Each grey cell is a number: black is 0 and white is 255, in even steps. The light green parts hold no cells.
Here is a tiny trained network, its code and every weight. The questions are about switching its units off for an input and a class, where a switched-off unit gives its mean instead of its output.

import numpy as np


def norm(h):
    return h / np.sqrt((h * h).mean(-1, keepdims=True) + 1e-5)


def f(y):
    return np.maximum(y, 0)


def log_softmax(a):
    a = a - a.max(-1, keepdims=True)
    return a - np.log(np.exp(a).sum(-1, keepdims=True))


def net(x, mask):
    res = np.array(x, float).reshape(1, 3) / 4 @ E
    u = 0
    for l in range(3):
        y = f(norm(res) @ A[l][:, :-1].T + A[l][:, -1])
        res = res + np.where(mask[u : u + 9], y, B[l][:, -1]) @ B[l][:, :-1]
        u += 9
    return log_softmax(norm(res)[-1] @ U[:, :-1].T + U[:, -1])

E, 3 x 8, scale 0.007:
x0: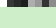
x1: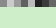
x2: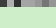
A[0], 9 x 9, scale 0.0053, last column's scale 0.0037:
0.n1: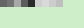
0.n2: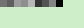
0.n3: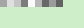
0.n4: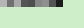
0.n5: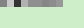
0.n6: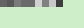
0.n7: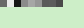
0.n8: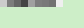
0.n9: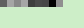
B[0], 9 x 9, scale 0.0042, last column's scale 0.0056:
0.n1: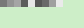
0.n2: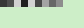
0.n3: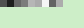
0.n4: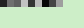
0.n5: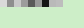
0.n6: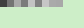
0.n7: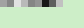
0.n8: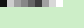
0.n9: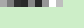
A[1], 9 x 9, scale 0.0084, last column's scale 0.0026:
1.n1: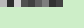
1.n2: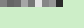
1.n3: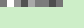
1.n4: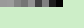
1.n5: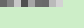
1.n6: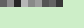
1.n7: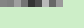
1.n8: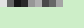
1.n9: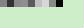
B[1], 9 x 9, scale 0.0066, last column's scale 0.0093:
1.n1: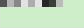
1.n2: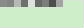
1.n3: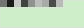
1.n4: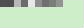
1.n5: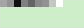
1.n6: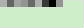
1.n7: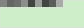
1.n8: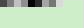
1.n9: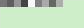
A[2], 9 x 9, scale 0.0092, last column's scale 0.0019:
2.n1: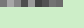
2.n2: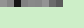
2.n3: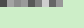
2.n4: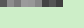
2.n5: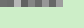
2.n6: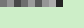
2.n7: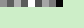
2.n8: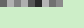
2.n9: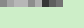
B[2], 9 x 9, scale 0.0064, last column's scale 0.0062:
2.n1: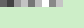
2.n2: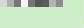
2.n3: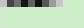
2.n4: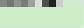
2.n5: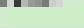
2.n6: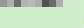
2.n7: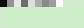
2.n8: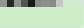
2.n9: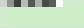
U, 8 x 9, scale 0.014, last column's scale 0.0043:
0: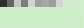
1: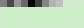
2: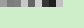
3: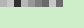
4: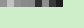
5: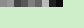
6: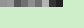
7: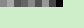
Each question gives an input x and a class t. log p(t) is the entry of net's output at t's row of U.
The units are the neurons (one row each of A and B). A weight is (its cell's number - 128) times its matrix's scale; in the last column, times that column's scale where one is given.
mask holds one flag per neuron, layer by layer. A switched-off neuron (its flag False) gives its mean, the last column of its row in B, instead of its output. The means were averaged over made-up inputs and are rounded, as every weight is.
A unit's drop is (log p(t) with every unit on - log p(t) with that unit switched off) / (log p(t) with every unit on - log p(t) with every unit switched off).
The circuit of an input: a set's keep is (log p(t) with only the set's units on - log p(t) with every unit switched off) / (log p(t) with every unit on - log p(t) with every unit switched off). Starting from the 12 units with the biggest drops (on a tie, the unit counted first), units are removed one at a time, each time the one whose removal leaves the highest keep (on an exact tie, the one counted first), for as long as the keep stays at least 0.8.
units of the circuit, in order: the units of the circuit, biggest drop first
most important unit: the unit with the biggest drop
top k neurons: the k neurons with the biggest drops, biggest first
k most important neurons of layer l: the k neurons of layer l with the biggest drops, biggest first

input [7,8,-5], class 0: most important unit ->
1.n4
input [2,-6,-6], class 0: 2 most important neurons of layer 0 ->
[0.n6; 0.n7]
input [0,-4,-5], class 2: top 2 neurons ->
[1.n1; 0.n3]
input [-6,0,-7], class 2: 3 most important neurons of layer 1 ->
[1.n1; 1.n7; 1.n8]
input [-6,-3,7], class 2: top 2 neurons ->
[0.n8; 1.n8]
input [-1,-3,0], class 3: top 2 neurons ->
[0.n1; 1.n5]
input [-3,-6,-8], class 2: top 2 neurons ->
[1.n1; 1.n7]
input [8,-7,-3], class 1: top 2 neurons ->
[1.n8; 0.n3]
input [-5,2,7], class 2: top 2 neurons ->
[1.n8; 0.n8]
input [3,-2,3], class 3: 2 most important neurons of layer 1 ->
[1.n1; 1.n3]
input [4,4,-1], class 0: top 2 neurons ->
[0.n8; 1.n3]
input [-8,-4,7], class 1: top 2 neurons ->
[1.n1; 2.n3]
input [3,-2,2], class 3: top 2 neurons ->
[0.n8; 0.n6]
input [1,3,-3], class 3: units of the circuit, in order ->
[1.n5]
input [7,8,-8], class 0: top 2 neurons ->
[1.n4; 0.n8]
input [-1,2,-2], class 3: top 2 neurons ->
[0.n9; 1.n8]
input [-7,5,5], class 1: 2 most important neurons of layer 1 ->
[1.n1; 1.n9]
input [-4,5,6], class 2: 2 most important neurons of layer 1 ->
[1.n8; 1.n9]
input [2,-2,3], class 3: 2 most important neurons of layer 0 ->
[0.n6; 0.n4]
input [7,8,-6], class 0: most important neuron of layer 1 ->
[1.n4]
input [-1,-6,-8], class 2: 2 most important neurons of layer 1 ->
[1.n1; 1.n7]
